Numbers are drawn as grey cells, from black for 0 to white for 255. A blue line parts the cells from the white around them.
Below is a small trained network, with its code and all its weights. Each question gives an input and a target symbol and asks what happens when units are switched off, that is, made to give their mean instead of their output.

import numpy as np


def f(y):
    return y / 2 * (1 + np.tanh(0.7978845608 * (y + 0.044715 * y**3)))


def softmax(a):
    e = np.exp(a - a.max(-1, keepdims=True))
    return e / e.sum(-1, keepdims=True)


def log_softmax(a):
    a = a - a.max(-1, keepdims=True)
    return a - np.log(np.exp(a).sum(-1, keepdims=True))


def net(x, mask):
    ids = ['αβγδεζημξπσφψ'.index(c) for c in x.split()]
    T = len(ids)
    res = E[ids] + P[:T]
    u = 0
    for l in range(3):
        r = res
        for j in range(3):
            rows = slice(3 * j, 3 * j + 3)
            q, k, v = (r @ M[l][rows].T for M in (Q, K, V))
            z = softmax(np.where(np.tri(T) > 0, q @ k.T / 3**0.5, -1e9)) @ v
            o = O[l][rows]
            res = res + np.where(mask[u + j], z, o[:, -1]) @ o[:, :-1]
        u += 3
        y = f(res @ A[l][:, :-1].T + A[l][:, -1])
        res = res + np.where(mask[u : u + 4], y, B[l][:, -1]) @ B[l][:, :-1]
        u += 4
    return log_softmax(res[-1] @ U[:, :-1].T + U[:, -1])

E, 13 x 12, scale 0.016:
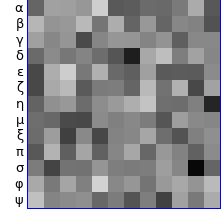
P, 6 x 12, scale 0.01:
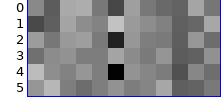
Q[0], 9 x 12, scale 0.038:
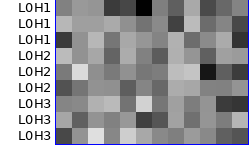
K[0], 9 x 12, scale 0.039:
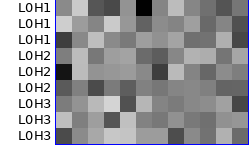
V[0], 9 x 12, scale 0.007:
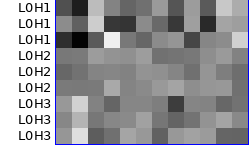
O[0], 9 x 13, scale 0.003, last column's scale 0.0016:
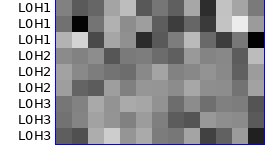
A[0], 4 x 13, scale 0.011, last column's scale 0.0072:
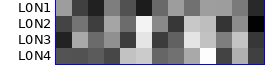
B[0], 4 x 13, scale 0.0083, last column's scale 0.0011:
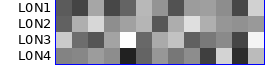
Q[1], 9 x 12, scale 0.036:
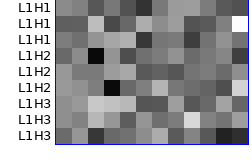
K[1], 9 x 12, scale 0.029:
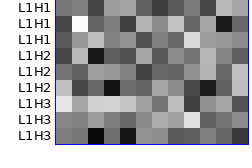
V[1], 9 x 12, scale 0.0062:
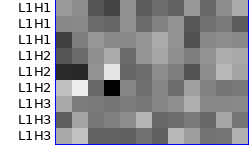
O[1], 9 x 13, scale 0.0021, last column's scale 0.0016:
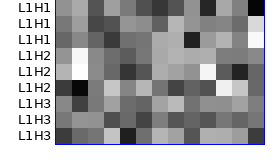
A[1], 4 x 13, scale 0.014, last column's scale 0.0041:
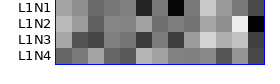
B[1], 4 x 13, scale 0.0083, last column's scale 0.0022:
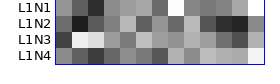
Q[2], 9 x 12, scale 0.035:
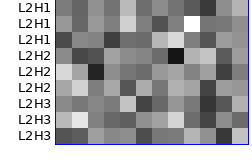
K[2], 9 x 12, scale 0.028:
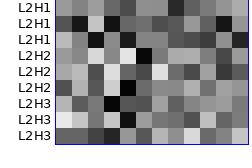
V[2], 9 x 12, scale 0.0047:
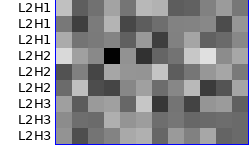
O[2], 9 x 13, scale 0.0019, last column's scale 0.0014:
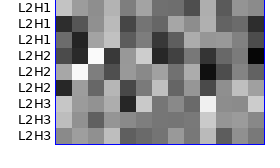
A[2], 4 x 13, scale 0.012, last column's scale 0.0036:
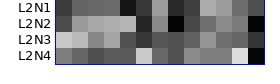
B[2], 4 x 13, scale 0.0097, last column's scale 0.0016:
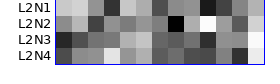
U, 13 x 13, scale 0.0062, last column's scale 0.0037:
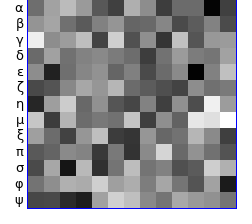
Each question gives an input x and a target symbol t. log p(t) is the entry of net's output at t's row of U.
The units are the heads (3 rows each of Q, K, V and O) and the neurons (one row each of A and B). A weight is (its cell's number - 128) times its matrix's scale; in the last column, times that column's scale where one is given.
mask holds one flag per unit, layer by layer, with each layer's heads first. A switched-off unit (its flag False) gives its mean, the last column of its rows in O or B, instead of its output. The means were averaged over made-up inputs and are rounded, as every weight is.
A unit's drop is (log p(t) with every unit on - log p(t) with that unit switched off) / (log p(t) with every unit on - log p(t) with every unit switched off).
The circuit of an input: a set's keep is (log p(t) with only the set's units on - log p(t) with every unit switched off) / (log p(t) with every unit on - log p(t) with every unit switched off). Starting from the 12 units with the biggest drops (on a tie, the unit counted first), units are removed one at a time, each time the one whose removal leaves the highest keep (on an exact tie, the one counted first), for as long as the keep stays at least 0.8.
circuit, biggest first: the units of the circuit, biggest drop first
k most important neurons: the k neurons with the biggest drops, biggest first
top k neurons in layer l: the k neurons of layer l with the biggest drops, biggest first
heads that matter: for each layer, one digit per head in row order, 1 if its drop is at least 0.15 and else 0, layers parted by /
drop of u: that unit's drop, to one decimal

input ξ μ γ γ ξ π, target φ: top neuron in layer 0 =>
L0N2
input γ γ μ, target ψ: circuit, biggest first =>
L1N1, L0N1
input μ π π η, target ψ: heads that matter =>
100 / 100 / 000
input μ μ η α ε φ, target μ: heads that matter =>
100 / 000 / 000
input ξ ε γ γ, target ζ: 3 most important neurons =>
L2N4, L0N3, L1N4
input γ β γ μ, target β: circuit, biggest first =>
L2N1, L0N4, L1N1
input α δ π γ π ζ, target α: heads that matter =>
100 / 000 / 000
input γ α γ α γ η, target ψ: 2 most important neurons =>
L1N4, L0N3
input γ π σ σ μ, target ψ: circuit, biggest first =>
L0N1, L1N1
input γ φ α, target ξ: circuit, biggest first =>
L1N1, L1N3
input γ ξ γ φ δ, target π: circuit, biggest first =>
L0N1, L0N3, L2H1
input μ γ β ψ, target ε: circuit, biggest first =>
L1N2, L0N4
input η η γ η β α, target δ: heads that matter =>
001 / 000 / 000
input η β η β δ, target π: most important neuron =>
L0N1
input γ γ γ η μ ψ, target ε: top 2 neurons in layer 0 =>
L0N4, L0N1
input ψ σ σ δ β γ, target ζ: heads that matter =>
000 / 010 / 000
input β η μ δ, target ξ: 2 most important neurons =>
L0N3, L1N3
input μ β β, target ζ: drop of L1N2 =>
0.0
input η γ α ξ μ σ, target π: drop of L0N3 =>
0.1
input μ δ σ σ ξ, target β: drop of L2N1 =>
1.0
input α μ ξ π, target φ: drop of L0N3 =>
0.5
